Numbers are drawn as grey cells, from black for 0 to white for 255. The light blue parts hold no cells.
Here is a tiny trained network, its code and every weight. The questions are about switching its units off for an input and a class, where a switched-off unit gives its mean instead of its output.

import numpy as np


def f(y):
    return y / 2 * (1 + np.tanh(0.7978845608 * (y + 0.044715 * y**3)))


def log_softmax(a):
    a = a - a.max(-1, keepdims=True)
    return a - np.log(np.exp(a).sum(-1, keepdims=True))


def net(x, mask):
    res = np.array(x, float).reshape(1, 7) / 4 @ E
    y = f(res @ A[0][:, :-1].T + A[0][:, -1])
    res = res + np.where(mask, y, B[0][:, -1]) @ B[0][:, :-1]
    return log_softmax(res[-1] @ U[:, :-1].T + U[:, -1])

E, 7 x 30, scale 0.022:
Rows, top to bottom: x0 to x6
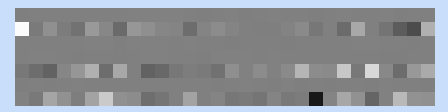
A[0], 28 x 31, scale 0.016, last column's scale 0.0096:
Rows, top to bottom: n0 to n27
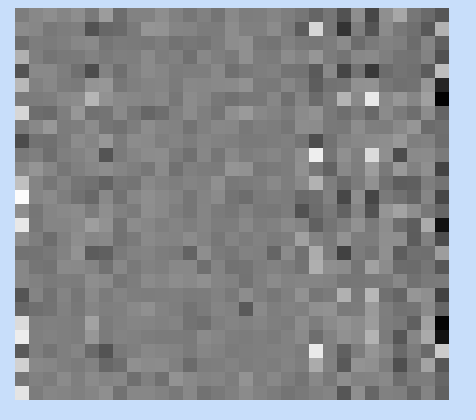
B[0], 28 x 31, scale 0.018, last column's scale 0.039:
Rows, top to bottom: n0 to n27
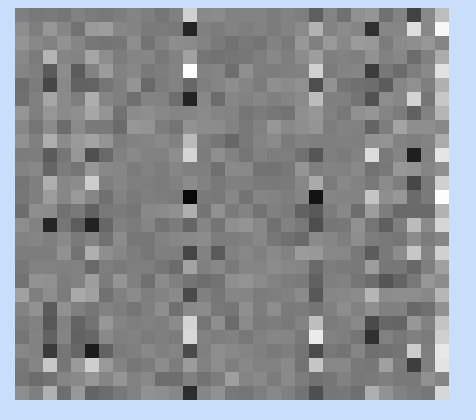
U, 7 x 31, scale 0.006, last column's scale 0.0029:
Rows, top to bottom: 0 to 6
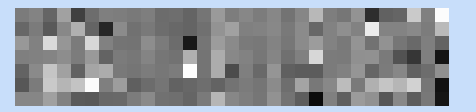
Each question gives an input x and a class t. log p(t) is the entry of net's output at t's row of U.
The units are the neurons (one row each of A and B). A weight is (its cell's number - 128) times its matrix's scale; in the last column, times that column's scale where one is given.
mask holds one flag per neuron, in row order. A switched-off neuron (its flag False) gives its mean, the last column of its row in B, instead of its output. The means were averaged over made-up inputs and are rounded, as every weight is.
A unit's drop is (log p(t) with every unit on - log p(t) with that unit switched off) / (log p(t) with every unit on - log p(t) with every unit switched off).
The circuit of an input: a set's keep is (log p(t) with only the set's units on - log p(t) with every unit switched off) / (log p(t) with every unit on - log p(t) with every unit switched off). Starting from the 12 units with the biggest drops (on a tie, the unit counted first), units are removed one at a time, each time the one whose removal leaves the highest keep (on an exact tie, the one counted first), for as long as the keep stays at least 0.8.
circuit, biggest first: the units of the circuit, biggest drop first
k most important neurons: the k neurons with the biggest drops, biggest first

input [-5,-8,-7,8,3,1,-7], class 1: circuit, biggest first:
[n10]
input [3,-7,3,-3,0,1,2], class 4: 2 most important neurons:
[n13 n1]
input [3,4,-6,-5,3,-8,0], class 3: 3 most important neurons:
[n1 n24 n17]
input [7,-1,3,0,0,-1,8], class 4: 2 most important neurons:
[n13 n1]
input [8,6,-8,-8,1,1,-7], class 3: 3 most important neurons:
[n10 n23 n22]
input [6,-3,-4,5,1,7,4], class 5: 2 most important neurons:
[n4 n10]
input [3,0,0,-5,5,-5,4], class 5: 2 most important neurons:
[n24 n4]
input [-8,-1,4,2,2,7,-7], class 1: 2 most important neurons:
[n10 n24]
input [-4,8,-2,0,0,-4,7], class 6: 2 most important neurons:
[n13 n27]
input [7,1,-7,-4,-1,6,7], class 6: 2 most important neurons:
[n25 n23]
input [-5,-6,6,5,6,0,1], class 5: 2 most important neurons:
[n6 n15]
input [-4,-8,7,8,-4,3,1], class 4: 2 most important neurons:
[n15 n6]
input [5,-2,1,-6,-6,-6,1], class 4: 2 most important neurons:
[n24 n0]
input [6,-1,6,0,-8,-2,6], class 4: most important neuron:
[n4]
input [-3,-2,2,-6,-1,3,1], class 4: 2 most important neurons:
[n1 n24]
